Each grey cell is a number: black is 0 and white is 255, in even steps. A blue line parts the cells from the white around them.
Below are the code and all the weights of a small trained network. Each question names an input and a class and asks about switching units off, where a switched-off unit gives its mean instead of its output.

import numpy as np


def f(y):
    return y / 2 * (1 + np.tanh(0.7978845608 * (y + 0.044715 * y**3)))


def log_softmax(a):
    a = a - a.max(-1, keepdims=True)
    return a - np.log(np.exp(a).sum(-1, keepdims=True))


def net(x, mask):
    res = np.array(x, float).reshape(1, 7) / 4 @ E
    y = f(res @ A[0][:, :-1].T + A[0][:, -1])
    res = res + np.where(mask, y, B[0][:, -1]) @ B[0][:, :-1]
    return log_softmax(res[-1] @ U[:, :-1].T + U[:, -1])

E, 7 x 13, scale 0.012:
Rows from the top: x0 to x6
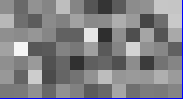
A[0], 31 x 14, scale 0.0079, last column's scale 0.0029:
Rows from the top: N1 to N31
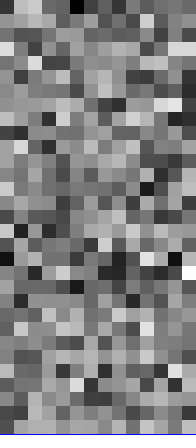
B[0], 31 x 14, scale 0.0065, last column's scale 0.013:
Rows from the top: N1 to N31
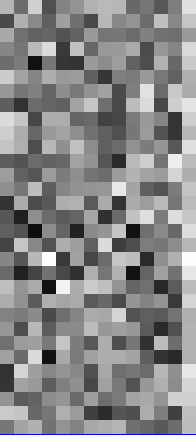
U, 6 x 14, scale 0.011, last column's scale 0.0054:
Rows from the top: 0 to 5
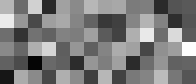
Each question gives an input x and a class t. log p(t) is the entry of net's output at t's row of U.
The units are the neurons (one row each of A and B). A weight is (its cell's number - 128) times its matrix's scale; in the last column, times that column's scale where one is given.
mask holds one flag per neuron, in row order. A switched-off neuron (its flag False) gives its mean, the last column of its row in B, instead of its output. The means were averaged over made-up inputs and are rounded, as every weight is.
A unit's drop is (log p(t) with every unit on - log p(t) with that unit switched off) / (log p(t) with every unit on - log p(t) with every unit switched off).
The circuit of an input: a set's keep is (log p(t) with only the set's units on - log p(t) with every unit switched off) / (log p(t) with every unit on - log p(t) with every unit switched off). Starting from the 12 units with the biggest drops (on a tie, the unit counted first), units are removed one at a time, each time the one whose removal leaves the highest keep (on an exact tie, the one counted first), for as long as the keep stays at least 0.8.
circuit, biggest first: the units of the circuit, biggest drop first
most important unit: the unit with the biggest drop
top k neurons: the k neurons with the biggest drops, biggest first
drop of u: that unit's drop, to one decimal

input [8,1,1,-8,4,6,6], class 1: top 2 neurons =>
N22; N30
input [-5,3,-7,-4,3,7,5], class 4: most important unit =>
N17
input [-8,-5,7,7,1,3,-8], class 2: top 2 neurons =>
N16; N12
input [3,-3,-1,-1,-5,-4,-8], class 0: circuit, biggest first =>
N26; N24
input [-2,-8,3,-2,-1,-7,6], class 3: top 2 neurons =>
N19; N17
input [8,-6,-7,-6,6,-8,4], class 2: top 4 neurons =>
N8; N29; N17; N5
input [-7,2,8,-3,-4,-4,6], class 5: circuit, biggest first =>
N27; N15
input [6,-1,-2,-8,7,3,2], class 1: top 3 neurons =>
N22; N30; N10
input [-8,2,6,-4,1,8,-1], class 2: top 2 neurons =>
N12; N16
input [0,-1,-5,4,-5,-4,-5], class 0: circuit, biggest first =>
N24; N26
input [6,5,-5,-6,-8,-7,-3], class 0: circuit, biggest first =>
N26; N23
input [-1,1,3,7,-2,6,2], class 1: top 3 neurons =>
N9; N11; N20
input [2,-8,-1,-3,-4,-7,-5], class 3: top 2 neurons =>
N19; N17
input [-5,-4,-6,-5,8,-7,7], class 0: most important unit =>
N1
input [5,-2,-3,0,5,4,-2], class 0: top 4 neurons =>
N1; N21; N16; N12
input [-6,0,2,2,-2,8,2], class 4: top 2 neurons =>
N17; N5
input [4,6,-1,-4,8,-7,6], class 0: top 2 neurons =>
N21; N14
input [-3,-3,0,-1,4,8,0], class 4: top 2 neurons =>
N17; N5
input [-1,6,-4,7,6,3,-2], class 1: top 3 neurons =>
N11; N9; N19
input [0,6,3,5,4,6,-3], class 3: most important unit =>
N4
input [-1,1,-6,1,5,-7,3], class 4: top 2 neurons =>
N20; N27
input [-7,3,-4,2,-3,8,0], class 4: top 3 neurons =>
N17; N8; N5
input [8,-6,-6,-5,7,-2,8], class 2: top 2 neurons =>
N29; N8
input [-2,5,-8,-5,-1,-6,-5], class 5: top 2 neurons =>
N28; N18
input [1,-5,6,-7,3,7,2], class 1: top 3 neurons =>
N30; N10; N22
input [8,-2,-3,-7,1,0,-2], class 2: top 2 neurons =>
N8; N29
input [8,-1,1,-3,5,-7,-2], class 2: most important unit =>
N8
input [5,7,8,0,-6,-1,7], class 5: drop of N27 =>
0.8
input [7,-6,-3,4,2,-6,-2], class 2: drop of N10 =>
0.0
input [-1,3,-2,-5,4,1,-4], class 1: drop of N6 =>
0.1
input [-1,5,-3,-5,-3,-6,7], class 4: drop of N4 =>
-0.1
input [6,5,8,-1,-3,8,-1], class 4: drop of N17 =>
1.2
